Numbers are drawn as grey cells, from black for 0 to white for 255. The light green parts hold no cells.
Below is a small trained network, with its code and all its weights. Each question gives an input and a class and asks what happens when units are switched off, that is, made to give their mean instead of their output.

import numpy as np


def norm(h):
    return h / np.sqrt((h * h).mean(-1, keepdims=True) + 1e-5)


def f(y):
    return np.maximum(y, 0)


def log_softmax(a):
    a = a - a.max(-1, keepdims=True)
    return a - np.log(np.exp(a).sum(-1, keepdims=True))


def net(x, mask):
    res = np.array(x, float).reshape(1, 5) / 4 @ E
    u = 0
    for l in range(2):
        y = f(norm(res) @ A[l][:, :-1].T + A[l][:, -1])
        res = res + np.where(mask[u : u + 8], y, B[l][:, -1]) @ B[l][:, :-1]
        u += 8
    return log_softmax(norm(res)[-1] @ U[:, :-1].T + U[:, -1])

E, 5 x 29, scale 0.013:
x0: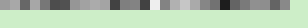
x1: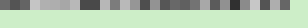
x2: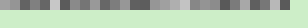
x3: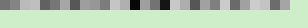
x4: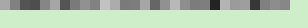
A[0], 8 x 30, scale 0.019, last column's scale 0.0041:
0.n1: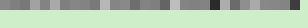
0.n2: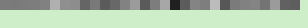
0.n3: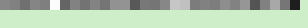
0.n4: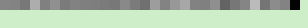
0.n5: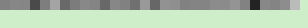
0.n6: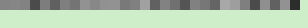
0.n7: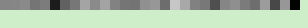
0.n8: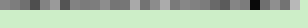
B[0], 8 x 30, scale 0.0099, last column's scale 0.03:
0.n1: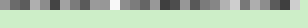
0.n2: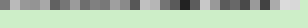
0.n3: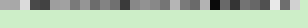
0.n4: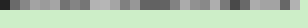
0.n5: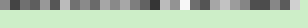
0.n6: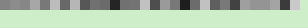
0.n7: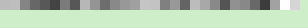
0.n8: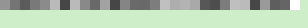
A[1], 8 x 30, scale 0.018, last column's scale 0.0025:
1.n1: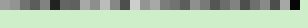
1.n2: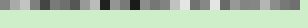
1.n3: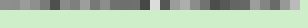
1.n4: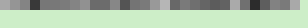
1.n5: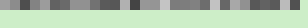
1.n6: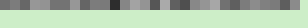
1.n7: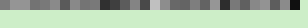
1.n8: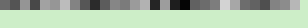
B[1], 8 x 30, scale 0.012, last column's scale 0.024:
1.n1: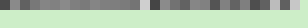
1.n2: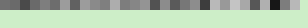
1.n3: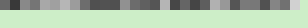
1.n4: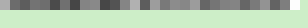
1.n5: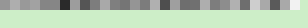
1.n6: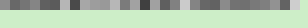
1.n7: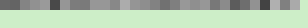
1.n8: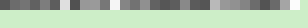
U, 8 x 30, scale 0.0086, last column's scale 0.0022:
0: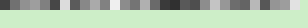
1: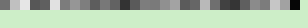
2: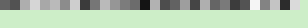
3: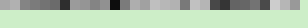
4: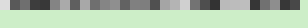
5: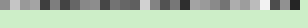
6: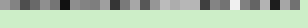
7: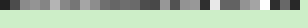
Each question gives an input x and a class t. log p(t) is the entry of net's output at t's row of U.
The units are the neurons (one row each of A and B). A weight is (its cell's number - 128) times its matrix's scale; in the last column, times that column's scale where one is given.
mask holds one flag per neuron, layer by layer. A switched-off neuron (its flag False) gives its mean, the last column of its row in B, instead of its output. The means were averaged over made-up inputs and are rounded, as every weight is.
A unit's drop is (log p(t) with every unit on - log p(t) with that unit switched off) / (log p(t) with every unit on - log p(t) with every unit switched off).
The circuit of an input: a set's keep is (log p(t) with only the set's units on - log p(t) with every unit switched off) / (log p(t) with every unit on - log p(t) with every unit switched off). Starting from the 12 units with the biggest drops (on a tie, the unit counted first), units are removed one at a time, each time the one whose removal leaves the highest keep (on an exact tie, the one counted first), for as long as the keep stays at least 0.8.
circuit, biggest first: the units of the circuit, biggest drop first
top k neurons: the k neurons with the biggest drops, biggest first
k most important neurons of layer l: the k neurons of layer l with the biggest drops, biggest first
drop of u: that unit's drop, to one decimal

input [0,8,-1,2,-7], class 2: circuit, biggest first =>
1.n8
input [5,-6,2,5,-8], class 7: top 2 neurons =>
1.n2; 0.n2
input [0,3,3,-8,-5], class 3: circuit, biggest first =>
0.n8; 0.n2
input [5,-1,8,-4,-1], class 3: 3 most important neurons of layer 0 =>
0.n3; 0.n1; 0.n2
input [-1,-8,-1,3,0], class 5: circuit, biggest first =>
1.n5; 0.n3
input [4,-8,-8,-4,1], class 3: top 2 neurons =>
0.n7; 0.n6
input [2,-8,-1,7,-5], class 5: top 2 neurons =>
0.n7; 1.n8
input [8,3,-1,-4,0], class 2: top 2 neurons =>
0.n4; 0.n3
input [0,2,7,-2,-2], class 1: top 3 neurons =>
0.n3; 0.n4; 0.n7
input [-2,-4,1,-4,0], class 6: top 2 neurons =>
0.n8; 1.n5
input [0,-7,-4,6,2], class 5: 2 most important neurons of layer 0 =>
0.n7; 0.n3
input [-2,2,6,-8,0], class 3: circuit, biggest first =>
0.n2; 0.n8
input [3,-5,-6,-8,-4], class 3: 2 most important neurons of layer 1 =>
1.n7; 1.n2
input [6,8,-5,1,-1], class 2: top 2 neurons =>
1.n8; 0.n7
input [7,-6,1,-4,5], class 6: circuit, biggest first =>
0.n8
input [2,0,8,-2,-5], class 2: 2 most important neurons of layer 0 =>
0.n4; 0.n7
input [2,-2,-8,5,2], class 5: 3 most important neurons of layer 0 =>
0.n7; 0.n3; 0.n6
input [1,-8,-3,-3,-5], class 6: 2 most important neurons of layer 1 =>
1.n5; 1.n4
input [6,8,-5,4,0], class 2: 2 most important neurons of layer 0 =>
0.n4; 0.n2
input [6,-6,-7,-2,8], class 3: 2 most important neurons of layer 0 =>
0.n7; 0.n6
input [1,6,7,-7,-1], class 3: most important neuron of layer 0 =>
0.n8
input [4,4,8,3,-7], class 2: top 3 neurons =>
1.n8; 0.n7; 0.n4
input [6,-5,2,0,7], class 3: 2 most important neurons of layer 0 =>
0.n7; 0.n3
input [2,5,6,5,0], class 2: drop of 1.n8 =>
0.1
